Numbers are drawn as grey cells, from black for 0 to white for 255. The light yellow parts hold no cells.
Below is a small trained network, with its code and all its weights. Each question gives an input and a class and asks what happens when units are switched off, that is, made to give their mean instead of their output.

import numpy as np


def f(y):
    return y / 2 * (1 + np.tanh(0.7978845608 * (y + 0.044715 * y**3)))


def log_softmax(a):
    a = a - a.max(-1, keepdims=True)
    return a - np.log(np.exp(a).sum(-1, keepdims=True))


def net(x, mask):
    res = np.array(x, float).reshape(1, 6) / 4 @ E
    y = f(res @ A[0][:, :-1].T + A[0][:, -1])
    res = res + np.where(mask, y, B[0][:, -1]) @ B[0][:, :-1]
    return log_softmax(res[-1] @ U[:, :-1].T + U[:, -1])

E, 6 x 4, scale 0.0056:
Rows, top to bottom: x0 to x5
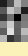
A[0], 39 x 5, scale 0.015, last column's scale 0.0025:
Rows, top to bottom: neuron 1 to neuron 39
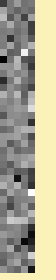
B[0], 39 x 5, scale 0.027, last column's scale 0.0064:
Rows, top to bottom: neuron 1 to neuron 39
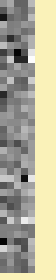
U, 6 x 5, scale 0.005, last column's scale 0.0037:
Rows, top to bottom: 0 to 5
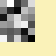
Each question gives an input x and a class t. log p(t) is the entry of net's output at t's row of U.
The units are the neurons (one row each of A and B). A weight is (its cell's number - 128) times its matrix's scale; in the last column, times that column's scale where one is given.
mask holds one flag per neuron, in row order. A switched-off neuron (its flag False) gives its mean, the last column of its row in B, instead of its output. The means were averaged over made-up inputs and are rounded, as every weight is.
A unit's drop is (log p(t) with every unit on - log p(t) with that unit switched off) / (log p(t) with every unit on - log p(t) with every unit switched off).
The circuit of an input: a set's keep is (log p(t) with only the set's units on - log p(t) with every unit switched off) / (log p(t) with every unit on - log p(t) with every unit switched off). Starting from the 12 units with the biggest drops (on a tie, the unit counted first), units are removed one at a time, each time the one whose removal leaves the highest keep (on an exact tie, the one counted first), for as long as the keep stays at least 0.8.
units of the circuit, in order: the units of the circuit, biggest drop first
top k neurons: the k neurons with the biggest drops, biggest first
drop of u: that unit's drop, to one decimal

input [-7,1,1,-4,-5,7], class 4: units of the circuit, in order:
neuron 3
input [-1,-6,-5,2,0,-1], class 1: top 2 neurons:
neuron 8; neuron 26
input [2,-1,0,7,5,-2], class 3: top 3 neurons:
neuron 9; neuron 8; neuron 32
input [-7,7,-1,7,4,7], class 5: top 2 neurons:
neuron 9; neuron 8
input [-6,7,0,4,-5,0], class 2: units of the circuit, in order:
neuron 9; neuron 14
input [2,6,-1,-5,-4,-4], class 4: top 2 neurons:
neuron 35; neuron 32
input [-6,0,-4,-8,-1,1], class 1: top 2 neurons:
neuron 26; neuron 32
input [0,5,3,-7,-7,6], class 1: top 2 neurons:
neuron 26; neuron 6
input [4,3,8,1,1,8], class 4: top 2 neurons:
neuron 32; neuron 6
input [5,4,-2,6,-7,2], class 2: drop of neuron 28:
-0.1
